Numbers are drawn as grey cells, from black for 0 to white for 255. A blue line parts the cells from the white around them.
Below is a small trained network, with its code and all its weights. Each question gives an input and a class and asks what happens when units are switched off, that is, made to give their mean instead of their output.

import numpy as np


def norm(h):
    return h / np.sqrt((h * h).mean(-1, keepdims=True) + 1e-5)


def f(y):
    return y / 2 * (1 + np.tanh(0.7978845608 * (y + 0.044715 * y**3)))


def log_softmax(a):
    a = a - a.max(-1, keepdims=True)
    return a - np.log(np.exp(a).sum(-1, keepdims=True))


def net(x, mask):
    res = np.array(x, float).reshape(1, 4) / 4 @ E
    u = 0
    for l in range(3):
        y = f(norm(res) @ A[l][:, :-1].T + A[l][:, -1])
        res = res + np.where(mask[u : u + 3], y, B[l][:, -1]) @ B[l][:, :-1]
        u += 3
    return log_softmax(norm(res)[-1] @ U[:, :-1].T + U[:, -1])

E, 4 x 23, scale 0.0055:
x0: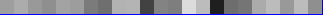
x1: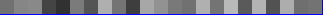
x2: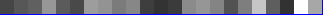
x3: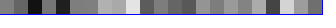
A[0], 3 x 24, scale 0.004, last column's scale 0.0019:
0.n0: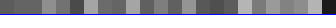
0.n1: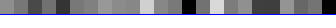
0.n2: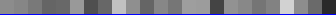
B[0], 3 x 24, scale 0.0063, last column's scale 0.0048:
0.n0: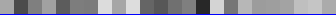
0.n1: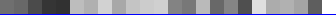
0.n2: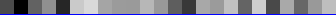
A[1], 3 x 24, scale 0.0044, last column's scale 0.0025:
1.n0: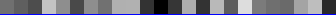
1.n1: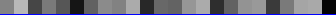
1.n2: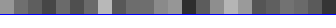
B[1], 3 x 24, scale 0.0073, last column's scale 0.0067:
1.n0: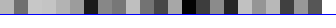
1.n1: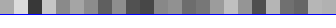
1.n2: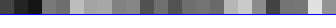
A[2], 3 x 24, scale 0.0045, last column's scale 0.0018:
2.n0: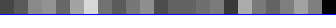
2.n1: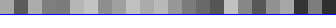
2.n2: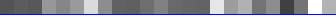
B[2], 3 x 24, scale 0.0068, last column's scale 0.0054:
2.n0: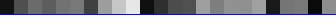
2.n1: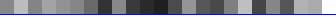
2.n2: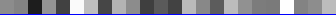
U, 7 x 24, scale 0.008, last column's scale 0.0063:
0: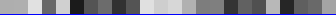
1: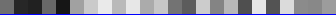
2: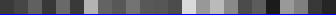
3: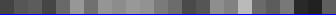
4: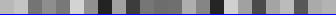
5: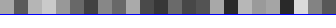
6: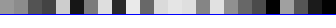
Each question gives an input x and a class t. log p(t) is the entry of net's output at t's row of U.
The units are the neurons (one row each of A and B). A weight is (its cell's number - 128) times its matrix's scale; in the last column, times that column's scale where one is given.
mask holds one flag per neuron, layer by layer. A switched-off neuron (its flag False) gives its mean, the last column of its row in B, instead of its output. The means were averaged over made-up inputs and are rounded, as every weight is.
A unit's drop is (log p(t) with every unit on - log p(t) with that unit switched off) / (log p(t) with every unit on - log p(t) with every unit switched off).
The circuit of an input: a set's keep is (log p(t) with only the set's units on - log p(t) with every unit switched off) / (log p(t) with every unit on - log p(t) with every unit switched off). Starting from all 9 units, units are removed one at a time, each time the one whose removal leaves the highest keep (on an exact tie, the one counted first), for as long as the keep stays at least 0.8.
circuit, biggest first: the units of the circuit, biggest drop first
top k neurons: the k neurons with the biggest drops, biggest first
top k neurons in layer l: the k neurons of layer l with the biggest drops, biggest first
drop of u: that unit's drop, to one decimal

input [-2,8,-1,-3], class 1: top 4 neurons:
1.n2, 1.n0, 1.n1, 2.n1
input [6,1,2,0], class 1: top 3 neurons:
0.n2, 2.n1, 1.n0
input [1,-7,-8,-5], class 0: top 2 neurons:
2.n2, 0.n2
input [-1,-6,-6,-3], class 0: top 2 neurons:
0.n2, 1.n2
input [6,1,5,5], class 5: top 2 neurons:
0.n1, 1.n0
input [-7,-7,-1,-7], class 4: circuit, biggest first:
2.n2
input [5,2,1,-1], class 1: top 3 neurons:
0.n2, 1.n1, 1.n0
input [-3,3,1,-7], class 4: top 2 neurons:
1.n0, 2.n2
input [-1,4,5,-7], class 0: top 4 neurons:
1.n2, 0.n2, 1.n1, 0.n0
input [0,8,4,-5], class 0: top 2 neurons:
0.n2, 0.n0
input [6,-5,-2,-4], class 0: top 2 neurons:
2.n2, 0.n1
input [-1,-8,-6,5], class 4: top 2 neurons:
1.n0, 2.n1
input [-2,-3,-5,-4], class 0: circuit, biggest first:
0.n2, 2.n2
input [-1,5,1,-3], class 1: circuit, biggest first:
2.n1
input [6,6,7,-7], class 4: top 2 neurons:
1.n0, 1.n1
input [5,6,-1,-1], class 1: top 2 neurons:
0.n2, 1.n1
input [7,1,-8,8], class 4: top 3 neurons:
2.n1, 0.n1, 0.n0
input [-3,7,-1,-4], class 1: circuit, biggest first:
1.n0, 0.n1
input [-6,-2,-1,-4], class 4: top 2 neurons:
2.n2, 1.n0
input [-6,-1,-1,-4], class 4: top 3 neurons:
2.n2, 1.n0, 2.n1
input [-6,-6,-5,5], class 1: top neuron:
0.n1
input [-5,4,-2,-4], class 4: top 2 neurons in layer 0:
0.n2, 0.n0
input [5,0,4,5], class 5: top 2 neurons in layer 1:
1.n0, 1.n2
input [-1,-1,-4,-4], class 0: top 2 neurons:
0.n2, 2.n2
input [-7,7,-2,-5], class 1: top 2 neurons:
1.n2, 0.n1
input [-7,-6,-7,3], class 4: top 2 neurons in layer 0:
0.n2, 0.n0
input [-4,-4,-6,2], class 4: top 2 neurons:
2.n1, 1.n0
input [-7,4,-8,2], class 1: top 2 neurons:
0.n1, 1.n0
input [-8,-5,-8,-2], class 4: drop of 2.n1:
0.2
